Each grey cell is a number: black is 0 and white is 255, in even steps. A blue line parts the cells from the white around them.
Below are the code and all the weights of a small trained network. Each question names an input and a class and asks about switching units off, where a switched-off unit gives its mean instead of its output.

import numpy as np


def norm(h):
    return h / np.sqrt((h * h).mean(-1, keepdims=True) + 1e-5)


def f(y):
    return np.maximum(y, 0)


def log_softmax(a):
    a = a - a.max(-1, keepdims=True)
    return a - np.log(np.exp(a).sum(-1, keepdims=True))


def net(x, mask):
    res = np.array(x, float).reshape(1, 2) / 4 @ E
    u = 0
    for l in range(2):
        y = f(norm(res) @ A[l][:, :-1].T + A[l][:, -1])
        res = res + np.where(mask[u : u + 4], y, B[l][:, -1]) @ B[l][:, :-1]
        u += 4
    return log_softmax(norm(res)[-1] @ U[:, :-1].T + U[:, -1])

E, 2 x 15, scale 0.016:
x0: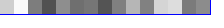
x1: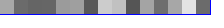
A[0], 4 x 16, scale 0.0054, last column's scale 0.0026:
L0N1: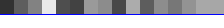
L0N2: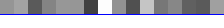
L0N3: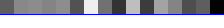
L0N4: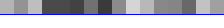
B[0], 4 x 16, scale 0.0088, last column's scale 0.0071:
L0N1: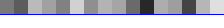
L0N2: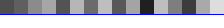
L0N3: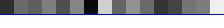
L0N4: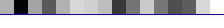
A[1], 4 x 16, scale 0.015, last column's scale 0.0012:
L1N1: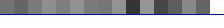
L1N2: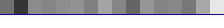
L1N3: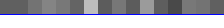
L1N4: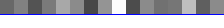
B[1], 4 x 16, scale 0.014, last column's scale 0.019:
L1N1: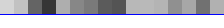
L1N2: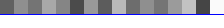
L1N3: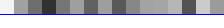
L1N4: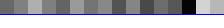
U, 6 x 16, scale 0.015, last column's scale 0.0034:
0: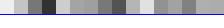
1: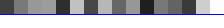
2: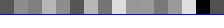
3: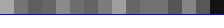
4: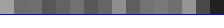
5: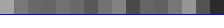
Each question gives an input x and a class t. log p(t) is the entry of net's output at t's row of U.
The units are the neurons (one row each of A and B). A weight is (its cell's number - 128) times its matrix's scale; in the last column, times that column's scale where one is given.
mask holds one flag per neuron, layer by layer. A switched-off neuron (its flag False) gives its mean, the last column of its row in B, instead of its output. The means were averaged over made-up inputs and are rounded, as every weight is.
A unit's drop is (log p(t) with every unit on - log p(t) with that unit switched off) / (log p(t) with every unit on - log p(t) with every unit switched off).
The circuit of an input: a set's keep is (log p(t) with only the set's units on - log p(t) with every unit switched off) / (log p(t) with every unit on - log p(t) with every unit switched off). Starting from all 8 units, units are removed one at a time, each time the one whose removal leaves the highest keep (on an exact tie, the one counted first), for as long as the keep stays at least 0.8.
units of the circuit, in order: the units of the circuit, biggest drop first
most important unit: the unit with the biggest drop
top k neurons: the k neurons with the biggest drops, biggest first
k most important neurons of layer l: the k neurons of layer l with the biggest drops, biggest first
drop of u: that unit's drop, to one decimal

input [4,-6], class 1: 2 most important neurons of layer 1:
L1N1, L1N3
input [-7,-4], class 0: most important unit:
L1N3
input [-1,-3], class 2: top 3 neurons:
L0N1, L1N4, L1N2
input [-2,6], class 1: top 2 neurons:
L1N4, L0N4
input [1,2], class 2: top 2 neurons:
L0N2, L1N4
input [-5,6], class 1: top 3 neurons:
L1N4, L0N4, L0N2
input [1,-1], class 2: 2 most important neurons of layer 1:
L1N2, L1N4
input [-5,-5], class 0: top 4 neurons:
L0N2, L1N3, L1N1, L1N4
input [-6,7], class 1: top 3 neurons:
L1N4, L0N4, L0N2
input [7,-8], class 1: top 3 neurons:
L1N1, L0N3, L1N2
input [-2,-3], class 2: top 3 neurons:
L0N1, L1N4, L0N2
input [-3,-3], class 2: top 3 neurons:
L0N1, L1N4, L1N2
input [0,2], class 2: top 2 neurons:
L0N2, L1N4
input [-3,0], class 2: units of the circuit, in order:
L1N2
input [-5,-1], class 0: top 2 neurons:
L1N3, L1N1
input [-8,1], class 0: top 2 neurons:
L1N1, L1N3
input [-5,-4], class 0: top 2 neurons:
L1N3, L0N2
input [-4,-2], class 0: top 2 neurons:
L0N2, L1N3
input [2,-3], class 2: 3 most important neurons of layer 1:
L1N4, L1N2, L1N1
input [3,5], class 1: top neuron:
L0N4
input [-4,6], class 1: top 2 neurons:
L1N4, L0N4
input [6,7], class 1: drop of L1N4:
0.3
